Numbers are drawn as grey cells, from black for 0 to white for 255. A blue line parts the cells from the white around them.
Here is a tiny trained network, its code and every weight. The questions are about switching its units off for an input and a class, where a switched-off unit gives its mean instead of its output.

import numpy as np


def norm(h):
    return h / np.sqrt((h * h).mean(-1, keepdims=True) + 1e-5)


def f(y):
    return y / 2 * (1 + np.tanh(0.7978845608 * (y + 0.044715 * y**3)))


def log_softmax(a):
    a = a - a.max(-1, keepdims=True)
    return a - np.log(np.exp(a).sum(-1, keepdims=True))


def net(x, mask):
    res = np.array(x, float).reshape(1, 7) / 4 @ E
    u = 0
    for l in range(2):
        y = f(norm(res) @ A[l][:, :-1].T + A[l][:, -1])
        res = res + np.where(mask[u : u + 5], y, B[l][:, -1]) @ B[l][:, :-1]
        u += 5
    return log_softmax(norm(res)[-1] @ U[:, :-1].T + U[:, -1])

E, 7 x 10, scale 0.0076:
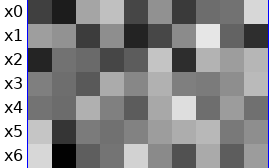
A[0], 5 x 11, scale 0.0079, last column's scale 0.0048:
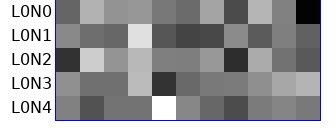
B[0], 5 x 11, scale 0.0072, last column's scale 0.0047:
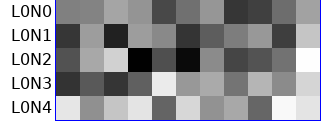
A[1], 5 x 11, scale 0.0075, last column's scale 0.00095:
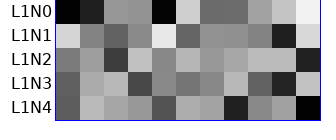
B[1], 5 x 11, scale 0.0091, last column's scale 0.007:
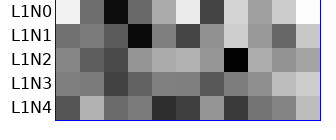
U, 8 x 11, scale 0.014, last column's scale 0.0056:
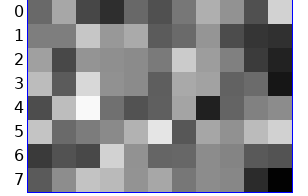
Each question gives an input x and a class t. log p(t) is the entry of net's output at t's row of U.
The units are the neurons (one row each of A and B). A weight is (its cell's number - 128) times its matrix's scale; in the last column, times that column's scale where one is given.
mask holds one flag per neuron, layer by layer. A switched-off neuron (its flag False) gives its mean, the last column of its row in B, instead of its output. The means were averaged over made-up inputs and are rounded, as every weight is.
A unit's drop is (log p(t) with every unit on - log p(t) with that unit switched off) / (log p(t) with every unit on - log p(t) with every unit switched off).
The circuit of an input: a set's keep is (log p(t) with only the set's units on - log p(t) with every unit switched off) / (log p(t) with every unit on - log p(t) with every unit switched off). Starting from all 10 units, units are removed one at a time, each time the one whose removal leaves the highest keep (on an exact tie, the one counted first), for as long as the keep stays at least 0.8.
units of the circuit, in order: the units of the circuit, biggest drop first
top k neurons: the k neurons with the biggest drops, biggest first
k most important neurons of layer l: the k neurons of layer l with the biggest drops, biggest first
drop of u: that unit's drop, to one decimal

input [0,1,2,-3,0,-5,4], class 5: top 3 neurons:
(L0N4, L0N2, L1N4)
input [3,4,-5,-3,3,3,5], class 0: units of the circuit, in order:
(L1N1)
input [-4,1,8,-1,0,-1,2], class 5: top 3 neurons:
(L0N2, L1N1, L0N1)
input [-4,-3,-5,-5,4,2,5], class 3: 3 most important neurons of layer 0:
(L0N4, L0N3, L0N1)
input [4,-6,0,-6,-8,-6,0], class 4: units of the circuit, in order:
(L0N2, L1N0)
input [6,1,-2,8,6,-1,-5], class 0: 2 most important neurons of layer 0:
(L0N2, L0N4)
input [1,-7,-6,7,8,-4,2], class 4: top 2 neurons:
(L1N4, L0N2)
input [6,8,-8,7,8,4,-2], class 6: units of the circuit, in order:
(L0N1, L0N3)
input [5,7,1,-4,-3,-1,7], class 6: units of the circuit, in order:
(L0N2, L0N1)
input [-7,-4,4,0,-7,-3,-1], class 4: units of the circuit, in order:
(L1N0, L0N4, L1N1)
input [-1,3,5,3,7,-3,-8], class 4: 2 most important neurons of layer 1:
(L1N4, L1N1)
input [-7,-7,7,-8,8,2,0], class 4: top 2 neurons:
(L1N0, L1N1)
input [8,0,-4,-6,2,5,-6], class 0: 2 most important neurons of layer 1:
(L1N0, L1N4)
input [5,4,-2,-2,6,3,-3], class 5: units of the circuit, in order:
(L1N0)
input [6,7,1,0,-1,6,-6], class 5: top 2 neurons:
(L1N0, L0N2)
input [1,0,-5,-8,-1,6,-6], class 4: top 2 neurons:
(L1N0, L0N1)
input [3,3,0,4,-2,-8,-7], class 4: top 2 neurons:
(L0N2, L1N1)
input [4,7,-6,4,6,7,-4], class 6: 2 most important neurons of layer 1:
(L1N2, L1N0)
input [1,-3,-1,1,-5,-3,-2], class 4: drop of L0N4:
0.0
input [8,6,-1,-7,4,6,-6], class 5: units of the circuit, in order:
(L1N0)
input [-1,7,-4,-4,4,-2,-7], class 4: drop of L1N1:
0.1
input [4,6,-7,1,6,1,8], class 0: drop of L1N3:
-0.1
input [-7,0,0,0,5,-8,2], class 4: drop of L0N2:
0.4
